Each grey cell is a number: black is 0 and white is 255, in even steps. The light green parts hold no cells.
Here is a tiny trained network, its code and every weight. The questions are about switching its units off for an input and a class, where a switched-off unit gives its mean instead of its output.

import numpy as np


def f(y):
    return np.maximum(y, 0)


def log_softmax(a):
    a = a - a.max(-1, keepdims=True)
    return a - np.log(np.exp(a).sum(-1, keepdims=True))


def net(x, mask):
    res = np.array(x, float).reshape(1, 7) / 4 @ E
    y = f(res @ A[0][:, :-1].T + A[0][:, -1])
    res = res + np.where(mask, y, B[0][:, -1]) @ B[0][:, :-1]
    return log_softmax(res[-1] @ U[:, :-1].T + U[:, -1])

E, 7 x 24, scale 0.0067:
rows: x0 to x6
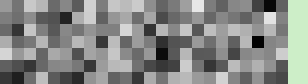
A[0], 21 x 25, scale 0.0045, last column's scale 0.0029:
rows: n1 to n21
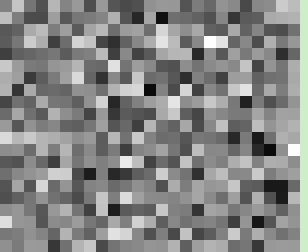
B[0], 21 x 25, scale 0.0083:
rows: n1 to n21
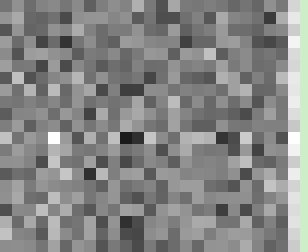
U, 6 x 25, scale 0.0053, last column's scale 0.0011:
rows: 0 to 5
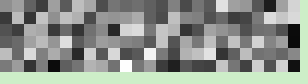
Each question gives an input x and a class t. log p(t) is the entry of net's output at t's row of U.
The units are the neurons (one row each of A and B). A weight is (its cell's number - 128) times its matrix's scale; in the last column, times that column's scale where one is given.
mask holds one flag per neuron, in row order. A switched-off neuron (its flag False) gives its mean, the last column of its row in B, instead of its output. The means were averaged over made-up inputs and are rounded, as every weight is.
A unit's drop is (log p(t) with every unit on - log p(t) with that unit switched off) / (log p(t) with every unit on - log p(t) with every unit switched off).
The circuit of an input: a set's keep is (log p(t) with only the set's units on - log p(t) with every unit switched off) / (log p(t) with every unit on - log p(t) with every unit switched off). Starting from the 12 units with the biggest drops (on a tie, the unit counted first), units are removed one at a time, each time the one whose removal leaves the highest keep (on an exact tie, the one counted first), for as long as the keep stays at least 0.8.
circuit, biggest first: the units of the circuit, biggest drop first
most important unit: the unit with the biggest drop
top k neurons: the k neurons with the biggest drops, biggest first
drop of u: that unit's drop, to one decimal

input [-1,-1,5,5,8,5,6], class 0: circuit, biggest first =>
[n12]
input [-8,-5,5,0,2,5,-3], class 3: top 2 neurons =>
[n20, n8]
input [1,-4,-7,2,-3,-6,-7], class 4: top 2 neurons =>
[n12, n19]
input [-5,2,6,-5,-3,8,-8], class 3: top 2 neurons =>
[n12, n18]
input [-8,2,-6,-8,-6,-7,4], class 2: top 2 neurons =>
[n4, n5]
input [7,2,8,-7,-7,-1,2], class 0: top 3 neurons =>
[n3, n12, n4]
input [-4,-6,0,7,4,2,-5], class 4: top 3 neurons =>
[n12, n19, n4]
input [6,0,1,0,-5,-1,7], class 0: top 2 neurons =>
[n12, n4]
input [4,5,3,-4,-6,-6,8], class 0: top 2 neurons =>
[n17, n21]
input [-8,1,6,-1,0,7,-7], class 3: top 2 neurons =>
[n18, n4]
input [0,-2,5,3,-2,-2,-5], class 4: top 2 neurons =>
[n12, n2]
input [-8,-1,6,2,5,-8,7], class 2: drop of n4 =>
0.1
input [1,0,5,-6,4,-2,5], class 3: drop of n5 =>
0.2
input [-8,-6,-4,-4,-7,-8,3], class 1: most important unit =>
n15
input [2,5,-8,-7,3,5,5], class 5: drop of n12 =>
0.2
